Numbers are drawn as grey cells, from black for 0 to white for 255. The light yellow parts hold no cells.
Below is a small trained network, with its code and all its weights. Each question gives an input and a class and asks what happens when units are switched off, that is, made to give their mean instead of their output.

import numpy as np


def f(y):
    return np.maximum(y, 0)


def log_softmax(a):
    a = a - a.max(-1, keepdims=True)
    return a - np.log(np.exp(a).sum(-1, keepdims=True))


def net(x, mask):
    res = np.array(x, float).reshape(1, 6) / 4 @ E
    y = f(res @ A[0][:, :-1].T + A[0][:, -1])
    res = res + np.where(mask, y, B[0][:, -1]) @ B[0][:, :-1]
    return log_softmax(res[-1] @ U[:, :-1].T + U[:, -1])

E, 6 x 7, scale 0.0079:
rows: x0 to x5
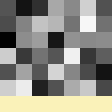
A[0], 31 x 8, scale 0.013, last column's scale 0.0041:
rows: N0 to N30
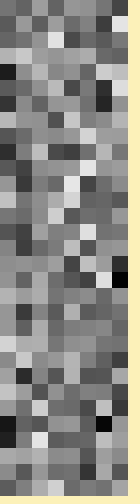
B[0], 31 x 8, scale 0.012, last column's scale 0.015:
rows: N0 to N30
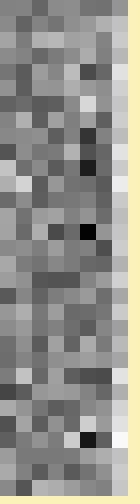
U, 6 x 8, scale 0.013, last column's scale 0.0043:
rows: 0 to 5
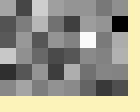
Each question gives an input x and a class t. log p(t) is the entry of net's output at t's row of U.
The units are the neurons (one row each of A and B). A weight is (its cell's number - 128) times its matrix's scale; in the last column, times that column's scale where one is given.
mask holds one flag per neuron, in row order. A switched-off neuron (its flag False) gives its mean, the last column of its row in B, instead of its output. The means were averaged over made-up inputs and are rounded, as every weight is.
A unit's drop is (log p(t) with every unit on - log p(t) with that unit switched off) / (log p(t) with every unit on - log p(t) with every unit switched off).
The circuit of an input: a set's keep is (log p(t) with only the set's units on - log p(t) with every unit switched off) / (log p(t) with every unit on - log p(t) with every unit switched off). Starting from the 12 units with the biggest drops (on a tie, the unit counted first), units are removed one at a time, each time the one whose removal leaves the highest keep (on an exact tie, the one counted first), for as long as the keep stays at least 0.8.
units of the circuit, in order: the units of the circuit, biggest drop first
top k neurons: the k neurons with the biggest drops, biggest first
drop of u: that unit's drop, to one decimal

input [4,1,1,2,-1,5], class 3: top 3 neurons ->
(N27; N9; N4)
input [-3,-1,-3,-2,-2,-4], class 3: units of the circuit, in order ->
(N17; N25)
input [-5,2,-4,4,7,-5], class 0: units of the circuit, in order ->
(N30; N2; N5)
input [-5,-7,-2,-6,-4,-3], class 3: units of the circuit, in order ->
(N17)
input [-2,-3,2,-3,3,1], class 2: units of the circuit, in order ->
(N14; N27; N10)
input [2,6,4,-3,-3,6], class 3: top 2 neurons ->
(N27; N10)
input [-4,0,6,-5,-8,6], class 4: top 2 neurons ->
(N11; N23)
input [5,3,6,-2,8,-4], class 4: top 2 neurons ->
(N6; N26)
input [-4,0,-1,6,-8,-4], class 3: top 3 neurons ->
(N17; N25; N29)
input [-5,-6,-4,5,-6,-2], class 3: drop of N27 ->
0.0
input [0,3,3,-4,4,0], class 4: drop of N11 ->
0.1
